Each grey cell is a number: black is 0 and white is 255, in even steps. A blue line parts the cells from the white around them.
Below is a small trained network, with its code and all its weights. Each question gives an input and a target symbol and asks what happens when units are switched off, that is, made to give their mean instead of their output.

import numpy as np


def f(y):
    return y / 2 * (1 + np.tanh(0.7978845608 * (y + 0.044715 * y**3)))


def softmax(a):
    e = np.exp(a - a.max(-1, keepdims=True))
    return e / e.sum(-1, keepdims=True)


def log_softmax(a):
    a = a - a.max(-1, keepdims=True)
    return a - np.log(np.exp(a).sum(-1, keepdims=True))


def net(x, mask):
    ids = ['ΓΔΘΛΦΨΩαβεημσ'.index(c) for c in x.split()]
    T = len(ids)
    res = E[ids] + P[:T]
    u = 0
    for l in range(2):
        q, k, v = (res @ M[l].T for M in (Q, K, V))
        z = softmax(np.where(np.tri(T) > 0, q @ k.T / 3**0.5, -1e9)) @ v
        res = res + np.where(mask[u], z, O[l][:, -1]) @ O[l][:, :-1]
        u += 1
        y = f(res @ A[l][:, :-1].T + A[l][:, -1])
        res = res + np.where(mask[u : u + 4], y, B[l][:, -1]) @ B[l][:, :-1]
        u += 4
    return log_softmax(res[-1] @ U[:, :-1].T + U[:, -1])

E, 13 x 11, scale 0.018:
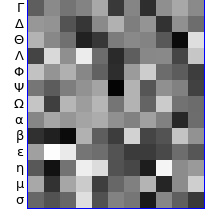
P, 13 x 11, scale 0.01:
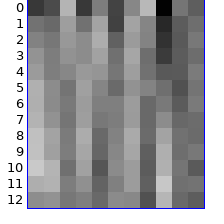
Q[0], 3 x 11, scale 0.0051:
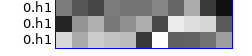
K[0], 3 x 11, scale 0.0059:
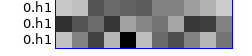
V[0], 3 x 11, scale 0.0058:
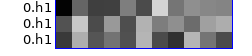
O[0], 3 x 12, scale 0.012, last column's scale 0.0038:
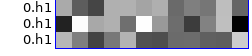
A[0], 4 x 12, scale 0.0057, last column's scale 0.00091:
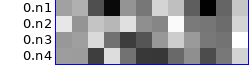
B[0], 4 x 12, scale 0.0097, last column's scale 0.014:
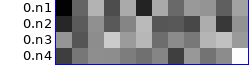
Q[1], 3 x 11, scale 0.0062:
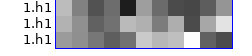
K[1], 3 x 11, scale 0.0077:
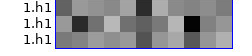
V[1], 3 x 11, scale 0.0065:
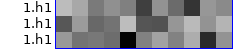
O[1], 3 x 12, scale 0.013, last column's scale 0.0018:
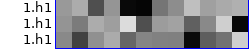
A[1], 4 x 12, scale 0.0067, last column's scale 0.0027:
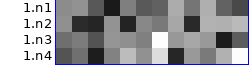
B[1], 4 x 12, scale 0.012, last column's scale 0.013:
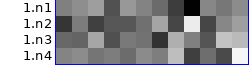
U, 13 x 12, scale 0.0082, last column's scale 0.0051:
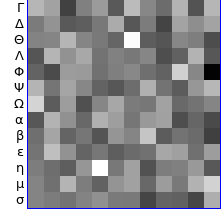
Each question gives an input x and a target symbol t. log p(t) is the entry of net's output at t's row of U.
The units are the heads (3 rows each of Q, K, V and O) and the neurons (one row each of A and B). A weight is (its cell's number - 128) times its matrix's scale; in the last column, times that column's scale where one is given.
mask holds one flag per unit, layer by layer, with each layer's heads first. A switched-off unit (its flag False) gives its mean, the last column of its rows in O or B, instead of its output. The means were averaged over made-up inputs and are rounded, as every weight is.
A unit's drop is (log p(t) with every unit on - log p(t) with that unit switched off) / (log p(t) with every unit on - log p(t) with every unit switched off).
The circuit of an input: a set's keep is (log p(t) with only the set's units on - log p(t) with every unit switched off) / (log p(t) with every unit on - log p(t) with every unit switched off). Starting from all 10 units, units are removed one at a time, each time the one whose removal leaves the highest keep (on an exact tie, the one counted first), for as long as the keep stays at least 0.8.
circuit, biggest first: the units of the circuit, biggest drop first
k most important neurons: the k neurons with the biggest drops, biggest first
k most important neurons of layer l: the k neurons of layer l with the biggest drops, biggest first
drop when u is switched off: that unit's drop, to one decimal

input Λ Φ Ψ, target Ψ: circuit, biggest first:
1.n3, 0.h1, 0.n4
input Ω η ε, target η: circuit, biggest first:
0.n3, 1.h1, 1.n4
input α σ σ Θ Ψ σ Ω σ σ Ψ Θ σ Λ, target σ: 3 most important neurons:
1.n3, 0.n4, 0.n3
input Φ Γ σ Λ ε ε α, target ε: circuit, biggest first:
1.h1, 0.n1
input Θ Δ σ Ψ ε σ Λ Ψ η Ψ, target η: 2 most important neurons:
0.n4, 0.n3
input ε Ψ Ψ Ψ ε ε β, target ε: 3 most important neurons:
1.n2, 0.n4, 1.n3
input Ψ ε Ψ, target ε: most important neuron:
0.n3
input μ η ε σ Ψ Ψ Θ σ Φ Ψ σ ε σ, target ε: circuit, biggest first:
0.h1, 1.h1
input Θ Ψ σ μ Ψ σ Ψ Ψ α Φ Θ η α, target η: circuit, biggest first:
1.h1, 0.n1
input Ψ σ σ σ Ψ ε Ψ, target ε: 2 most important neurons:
0.n2, 1.n3
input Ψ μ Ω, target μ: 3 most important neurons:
1.n4, 0.n3, 0.n4
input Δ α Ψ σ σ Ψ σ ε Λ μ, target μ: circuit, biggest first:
1.n2, 1.n4
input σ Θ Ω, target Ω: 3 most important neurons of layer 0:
0.n4, 0.n2, 0.n1
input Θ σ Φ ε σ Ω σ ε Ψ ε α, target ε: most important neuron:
1.n4
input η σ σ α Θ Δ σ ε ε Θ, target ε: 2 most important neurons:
0.n1, 0.n2
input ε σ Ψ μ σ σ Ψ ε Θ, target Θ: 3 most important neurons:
0.n1, 1.n3, 1.n1
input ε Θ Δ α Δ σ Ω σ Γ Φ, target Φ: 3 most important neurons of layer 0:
0.n3, 0.n2, 0.n1
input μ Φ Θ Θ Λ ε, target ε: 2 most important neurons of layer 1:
1.n4, 1.n3
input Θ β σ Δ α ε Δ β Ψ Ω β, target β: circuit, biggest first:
1.n4, 1.n3
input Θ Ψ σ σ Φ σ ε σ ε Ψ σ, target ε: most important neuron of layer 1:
1.n4
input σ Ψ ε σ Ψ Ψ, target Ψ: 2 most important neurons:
1.n3, 1.n2
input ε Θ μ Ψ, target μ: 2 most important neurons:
1.n4, 0.n3
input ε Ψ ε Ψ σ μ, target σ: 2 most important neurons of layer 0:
0.n2, 0.n3
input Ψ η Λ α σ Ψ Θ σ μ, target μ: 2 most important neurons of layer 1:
1.n2, 1.n4
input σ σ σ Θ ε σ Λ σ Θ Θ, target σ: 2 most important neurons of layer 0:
0.n1, 0.n3
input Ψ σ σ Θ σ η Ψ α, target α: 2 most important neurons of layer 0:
0.n1, 0.n2
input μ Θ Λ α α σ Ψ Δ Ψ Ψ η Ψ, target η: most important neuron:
0.n4
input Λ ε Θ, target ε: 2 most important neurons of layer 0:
0.n1, 0.n3
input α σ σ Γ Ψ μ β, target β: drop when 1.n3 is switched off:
0.1
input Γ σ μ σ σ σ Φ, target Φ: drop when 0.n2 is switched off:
0.3
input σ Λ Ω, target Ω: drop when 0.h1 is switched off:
0.1
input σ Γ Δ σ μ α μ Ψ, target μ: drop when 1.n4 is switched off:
0.3
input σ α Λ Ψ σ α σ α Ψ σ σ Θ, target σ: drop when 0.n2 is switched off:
-0.1
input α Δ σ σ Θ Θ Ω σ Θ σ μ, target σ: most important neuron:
1.n2
